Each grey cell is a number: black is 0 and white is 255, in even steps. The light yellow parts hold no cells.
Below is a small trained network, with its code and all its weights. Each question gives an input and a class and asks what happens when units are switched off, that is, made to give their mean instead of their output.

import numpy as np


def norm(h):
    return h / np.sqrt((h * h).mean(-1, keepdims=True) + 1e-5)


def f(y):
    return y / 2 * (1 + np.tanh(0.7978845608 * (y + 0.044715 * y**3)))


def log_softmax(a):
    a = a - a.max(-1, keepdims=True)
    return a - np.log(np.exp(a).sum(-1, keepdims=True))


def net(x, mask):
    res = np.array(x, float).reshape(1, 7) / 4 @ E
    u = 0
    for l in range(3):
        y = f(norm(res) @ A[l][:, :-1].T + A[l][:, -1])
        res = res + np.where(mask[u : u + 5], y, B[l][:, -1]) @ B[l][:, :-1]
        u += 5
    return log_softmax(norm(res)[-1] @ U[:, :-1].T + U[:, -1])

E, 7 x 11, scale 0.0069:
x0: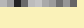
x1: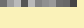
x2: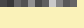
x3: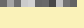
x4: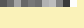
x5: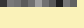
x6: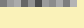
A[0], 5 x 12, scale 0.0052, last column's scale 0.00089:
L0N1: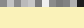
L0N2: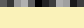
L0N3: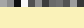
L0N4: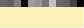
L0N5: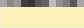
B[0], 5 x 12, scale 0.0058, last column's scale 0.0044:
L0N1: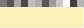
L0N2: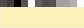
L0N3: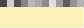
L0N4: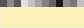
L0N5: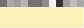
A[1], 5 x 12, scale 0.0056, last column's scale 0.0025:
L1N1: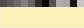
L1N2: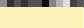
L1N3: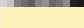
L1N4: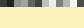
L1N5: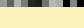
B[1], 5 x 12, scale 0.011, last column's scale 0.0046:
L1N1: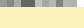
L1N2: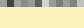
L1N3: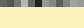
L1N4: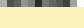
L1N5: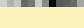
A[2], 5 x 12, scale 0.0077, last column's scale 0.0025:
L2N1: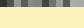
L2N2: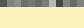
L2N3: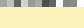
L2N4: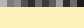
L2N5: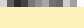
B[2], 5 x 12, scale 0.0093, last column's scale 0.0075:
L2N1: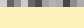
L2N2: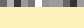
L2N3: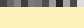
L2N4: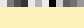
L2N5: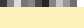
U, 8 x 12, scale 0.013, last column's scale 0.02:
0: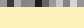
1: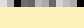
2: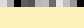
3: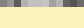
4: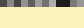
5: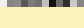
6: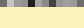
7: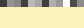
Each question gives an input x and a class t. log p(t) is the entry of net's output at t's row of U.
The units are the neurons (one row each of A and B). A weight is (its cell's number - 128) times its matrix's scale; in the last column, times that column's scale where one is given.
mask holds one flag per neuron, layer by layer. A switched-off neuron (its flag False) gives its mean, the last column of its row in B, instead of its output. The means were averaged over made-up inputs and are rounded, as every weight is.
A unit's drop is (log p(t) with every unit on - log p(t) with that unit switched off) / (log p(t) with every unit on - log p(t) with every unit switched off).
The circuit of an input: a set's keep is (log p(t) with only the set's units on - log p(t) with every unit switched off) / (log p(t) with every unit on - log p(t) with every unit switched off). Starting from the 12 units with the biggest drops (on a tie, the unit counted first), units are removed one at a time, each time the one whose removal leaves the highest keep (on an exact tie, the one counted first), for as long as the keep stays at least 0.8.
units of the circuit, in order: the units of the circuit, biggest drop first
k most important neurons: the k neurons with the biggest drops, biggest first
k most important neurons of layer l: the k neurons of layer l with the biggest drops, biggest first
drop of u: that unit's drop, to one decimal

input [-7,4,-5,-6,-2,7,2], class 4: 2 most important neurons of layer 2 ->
[L2N5; L2N2]
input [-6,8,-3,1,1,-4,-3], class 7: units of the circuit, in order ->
[L1N4]
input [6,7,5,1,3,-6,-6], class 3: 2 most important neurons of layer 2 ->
[L2N5; L2N3]
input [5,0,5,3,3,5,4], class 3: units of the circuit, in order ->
[L2N3; L2N2]
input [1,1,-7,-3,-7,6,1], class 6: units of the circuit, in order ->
[L0N2; L2N3]
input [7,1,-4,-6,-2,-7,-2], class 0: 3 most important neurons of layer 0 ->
[L0N4; L0N2; L0N3]
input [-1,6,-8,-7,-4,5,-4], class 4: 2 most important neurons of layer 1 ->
[L1N3; L1N1]
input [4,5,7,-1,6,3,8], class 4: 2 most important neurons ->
[L0N4; L2N2]
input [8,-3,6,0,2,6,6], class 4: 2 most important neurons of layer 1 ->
[L1N1; L1N2]
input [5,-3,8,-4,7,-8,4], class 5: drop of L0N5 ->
0.0
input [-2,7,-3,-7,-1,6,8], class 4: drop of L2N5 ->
0.1
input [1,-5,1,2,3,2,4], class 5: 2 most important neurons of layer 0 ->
[L0N2; L0N4]
